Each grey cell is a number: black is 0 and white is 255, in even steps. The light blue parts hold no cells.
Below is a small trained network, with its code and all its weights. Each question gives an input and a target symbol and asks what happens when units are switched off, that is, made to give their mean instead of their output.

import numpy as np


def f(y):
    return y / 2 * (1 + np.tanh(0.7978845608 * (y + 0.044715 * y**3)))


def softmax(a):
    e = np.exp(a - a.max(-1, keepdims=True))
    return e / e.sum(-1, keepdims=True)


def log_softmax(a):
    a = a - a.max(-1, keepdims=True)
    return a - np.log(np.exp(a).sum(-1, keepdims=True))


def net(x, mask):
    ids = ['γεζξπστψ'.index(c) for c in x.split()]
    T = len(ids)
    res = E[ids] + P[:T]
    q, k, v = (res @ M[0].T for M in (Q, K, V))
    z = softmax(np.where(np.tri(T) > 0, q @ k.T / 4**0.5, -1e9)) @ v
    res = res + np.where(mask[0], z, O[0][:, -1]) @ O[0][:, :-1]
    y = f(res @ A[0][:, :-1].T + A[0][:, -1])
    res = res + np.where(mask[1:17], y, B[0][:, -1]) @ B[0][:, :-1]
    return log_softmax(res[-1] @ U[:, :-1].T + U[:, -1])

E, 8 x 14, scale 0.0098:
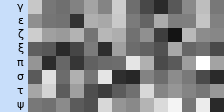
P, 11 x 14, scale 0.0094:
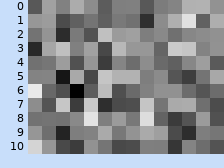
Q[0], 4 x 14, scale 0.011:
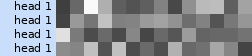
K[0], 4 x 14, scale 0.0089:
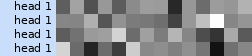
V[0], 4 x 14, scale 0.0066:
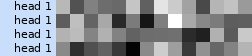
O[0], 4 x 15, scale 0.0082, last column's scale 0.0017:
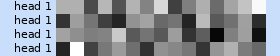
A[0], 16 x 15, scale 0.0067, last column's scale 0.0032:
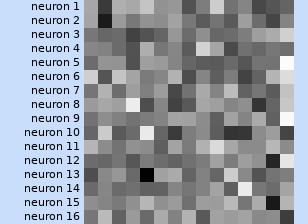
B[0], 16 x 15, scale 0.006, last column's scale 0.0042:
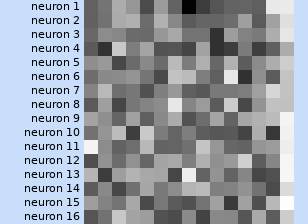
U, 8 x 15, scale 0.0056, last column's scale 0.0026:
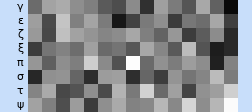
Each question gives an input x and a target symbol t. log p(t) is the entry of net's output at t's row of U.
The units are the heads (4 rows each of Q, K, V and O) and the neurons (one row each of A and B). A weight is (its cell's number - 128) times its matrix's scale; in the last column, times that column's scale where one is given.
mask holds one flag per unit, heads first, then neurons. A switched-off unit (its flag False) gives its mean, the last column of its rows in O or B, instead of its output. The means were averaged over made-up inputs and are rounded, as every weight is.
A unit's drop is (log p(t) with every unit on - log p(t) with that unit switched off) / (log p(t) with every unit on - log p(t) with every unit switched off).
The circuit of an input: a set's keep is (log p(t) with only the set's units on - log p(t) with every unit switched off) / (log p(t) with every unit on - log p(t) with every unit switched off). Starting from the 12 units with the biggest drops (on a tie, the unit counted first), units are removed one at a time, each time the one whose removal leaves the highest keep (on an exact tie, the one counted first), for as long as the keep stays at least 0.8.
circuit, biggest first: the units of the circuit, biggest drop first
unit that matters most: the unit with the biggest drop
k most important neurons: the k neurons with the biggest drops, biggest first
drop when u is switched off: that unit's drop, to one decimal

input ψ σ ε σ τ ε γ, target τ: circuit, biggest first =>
[head 1; neuron 5]
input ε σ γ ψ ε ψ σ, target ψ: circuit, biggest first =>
[head 1; neuron 10]
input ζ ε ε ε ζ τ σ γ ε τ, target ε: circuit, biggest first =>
[head 1; neuron 4]
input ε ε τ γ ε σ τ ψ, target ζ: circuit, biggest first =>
[head 1; neuron 13]
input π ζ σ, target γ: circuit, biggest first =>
[head 1; neuron 16]
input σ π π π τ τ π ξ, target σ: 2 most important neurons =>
[neuron 11; neuron 3]
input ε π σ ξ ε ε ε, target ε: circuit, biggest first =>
[head 1; neuron 1; neuron 8]
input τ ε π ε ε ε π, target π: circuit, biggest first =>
[head 1; neuron 1]
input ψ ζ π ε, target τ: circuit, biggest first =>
[head 1; neuron 13]
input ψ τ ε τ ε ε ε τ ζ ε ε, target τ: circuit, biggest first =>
[head 1; neuron 6]
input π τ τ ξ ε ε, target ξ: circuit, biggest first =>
[head 1; neuron 4]
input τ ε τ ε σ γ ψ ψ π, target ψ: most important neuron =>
[neuron 9]
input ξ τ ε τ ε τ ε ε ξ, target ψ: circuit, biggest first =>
[head 1; neuron 10; neuron 15]
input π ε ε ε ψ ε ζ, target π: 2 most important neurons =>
[neuron 13; neuron 16]
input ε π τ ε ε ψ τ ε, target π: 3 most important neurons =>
[neuron 13; neuron 1; neuron 16]
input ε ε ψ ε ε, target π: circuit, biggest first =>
[head 1; neuron 13; neuron 16]
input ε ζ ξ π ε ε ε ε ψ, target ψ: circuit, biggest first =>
[head 1; neuron 15]
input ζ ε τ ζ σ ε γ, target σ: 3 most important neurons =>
[neuron 2; neuron 3; neuron 11]
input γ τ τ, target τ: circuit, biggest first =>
[head 1; neuron 8]
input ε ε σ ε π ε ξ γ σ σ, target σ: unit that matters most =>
neuron 8
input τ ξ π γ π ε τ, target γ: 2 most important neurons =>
[neuron 16; neuron 10]
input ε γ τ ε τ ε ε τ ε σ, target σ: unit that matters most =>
neuron 7
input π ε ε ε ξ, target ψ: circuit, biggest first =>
[head 1; neuron 10; neuron 12]
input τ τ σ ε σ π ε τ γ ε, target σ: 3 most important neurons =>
[neuron 11; neuron 3; neuron 14]
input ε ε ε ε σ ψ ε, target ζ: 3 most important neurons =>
[neuron 13; neuron 6; neuron 7]
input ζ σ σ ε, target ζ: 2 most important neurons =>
[neuron 13; neuron 6]
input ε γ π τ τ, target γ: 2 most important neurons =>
[neuron 10; neuron 16]
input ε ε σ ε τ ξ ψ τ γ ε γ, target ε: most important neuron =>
[neuron 1]
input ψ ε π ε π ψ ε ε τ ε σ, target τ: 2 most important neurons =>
[neuron 5; neuron 1]
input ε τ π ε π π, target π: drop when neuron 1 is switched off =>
0.2
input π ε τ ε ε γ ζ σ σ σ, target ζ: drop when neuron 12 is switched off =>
0.0
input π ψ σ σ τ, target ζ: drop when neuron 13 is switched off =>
0.9
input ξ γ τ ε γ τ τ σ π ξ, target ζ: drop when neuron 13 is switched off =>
1.0
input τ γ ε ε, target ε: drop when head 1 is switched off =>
1.1
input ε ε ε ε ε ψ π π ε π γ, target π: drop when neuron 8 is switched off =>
0.1
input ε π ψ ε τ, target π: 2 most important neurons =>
[neuron 13; neuron 16]
